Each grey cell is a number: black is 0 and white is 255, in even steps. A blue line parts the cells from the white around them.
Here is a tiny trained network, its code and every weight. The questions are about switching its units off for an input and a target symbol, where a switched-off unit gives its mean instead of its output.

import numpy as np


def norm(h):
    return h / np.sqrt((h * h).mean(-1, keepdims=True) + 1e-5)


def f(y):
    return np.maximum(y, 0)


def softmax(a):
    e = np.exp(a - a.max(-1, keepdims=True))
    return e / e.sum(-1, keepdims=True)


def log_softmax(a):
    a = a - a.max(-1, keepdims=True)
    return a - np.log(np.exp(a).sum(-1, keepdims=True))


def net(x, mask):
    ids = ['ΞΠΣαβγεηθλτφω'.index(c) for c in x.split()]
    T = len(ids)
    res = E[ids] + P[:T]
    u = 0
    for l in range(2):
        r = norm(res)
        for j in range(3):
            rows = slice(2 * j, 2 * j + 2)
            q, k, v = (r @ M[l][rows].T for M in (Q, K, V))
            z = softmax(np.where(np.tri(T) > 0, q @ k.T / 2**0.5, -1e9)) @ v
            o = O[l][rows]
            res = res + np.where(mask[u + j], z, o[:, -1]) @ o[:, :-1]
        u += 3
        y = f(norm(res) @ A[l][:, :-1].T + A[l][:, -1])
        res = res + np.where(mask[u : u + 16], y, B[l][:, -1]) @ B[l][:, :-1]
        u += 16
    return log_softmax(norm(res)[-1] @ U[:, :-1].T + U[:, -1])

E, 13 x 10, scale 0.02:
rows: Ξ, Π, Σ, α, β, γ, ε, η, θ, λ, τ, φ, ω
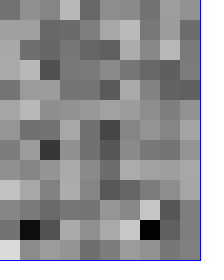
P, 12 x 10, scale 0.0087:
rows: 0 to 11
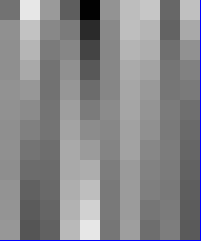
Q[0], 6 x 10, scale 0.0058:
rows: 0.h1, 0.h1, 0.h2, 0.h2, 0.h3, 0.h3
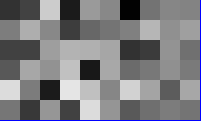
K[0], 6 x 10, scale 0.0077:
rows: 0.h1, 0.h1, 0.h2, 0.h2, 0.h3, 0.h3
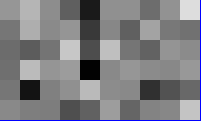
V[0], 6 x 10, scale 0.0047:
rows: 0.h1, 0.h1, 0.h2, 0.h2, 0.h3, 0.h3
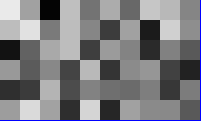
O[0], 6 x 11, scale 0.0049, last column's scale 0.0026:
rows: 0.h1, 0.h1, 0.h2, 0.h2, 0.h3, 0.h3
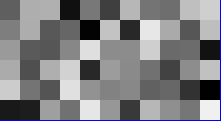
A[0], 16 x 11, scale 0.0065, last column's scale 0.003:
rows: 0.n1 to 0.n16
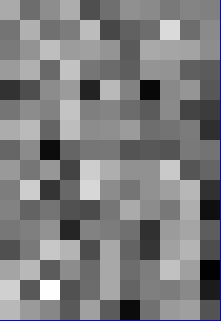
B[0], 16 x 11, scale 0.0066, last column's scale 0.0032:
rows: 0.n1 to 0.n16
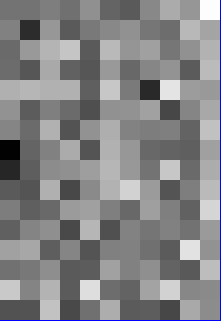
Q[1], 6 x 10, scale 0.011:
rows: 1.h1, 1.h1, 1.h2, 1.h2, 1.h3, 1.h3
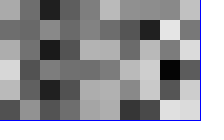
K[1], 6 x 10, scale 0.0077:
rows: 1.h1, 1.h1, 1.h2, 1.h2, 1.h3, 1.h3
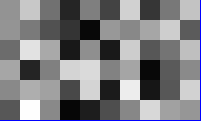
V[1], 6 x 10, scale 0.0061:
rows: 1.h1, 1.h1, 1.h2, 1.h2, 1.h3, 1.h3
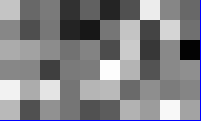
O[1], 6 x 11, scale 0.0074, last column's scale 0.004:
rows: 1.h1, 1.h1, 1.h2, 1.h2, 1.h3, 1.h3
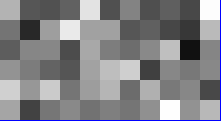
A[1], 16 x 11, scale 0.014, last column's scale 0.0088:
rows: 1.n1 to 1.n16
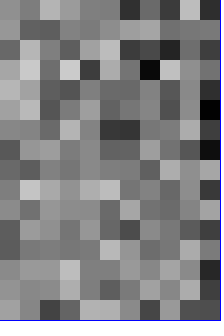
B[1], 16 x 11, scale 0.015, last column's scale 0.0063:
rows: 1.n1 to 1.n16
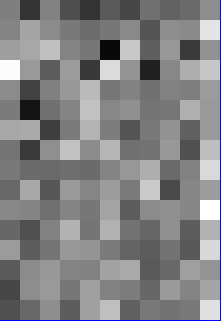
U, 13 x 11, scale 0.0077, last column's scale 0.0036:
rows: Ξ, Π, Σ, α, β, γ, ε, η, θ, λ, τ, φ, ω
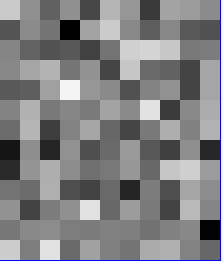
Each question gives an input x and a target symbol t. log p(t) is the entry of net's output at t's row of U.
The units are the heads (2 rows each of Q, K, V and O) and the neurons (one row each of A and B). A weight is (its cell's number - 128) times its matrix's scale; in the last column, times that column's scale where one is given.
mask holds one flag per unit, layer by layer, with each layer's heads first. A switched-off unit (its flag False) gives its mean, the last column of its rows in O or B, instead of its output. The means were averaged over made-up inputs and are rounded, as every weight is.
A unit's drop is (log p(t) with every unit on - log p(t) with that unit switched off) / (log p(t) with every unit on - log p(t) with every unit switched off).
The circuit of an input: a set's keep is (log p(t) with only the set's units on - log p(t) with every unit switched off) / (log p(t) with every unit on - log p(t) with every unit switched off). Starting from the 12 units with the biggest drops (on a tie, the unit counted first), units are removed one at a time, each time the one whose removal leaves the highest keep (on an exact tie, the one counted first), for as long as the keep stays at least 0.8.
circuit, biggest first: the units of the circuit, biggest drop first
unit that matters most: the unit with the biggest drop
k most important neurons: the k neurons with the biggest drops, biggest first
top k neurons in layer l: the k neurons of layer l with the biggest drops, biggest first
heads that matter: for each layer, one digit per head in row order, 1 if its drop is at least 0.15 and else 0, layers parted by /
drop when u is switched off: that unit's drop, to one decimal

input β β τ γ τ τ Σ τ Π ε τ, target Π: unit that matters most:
0.h1
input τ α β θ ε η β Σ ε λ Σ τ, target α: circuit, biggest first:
(0.h1 1.h3 1.n3)
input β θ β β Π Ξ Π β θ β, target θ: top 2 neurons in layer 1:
(1.n15 1.n4)
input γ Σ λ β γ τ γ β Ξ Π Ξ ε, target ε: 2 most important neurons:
(1.n7 1.n15)
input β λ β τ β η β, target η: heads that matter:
000 / 001
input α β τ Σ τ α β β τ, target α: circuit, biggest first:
(0.h1 1.n3 1.h3)
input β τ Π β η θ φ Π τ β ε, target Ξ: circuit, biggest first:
(0.h3 1.n4)
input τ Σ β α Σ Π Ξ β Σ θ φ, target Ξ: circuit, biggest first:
(0.n5 1.n4)
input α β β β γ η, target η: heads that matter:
001 / 100
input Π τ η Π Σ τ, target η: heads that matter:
100 / 001
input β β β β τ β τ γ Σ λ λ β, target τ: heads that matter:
000 / 110
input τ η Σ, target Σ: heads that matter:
101 / 000
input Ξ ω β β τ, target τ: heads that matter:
100 / 100
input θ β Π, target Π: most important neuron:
(1.n16)
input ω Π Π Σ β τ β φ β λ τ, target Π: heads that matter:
000 / 010
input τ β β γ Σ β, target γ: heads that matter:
100 / 001
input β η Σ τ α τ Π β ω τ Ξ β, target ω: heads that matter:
100 / 001
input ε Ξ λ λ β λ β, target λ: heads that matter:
000 / 010
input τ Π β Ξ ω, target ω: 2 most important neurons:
(0.n15 1.n4)
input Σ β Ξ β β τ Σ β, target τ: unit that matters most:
1.h1
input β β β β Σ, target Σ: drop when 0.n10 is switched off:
-0.1
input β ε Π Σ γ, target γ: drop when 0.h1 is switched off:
0.1
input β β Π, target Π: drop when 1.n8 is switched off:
0.1
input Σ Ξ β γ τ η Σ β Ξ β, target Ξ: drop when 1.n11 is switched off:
0.2
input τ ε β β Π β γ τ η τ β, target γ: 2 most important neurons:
(1.n10 1.n4)
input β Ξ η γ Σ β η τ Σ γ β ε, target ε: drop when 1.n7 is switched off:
0.8
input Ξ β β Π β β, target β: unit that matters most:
0.h1
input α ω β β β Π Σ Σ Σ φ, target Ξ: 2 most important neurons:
(1.n4 0.n5)
